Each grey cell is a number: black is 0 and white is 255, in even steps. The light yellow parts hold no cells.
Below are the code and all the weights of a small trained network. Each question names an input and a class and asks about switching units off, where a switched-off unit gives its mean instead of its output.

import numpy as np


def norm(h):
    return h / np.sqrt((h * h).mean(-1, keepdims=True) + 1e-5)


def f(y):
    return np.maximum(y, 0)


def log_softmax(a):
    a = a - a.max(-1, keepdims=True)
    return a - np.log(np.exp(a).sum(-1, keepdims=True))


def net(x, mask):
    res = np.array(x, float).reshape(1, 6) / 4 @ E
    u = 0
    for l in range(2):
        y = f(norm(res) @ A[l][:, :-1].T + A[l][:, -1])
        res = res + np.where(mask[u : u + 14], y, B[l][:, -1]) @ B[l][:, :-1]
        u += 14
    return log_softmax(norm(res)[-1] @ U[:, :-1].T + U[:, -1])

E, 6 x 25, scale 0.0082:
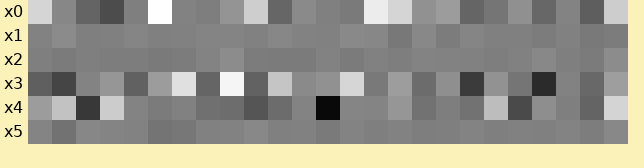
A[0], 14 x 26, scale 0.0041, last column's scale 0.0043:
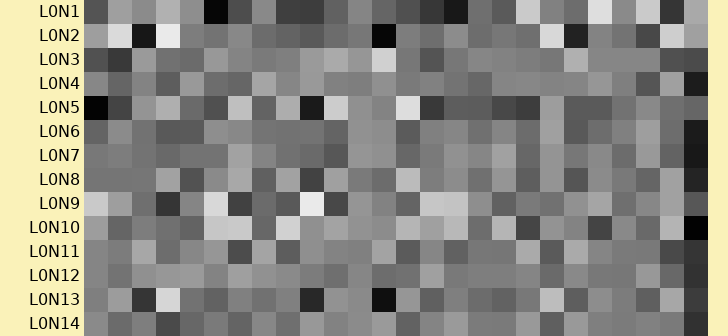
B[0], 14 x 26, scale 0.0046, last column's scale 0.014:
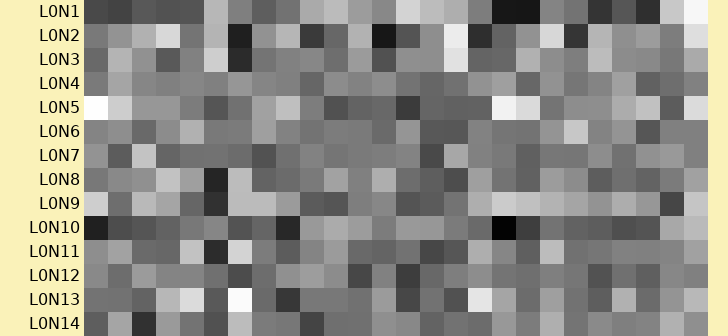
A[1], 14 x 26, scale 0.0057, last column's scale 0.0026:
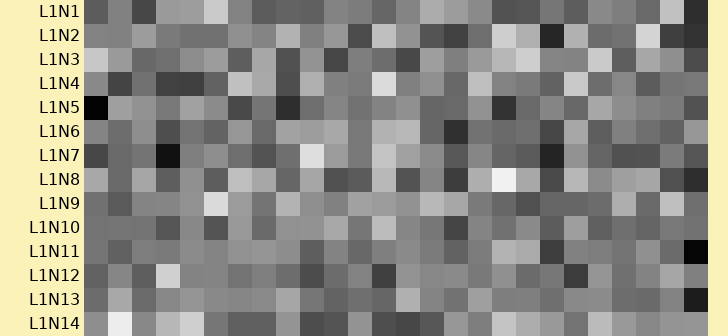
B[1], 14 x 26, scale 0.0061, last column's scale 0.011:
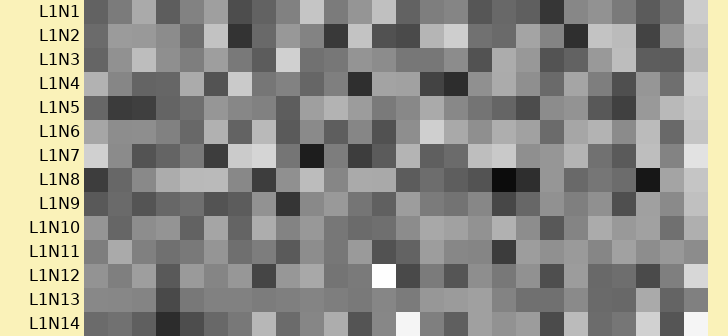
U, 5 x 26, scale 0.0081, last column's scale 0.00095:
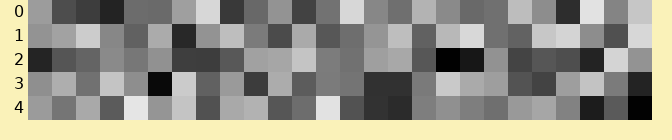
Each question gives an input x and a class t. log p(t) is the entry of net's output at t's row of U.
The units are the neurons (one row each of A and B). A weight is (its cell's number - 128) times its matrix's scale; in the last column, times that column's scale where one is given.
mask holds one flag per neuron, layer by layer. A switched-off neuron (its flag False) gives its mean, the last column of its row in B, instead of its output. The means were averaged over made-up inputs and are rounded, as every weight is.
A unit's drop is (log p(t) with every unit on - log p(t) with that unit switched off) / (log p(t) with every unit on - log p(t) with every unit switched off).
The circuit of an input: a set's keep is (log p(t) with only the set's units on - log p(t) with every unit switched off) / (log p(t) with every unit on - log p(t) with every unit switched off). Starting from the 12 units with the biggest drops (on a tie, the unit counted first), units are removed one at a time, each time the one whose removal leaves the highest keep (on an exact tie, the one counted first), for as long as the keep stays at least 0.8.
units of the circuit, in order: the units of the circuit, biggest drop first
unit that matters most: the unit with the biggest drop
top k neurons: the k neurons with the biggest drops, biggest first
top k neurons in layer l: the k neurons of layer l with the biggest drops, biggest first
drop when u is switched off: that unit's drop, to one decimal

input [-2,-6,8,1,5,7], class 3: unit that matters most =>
L0N13
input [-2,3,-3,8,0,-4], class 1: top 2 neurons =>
(L0N5 L0N2)
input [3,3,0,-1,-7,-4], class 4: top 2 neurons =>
(L0N1 L1N8)
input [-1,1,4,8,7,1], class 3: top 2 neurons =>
(L0N5 L0N1)
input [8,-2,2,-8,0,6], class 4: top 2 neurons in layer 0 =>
(L0N2 L0N9)
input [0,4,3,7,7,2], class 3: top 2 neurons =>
(L0N1 L0N5)
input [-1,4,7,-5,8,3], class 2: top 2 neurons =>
(L0N5 L0N1)
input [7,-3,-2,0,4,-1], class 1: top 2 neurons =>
(L0N1 L0N9)
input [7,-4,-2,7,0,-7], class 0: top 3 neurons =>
(L0N2 L1N7 L1N8)
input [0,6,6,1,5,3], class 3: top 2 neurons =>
(L0N1 L0N13)
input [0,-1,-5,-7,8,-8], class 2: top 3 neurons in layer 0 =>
(L0N5 L0N1 L0N13)
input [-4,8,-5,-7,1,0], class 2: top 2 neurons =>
(L0N1 L1N14)
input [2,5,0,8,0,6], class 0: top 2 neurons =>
(L0N2 L0N10)
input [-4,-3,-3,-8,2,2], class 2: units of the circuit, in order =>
(L0N1)
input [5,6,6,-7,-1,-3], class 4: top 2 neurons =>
(L0N2 L1N8)
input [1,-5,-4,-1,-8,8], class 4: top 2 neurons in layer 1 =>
(L1N8 L1N4)
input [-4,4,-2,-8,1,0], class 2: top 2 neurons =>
(L0N1 L1N14)
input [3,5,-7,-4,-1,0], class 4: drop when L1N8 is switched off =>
0.2
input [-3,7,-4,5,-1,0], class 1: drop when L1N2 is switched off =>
0.2
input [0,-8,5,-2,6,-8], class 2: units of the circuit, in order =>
(L0N5)
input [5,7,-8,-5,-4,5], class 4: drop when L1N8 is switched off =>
0.1
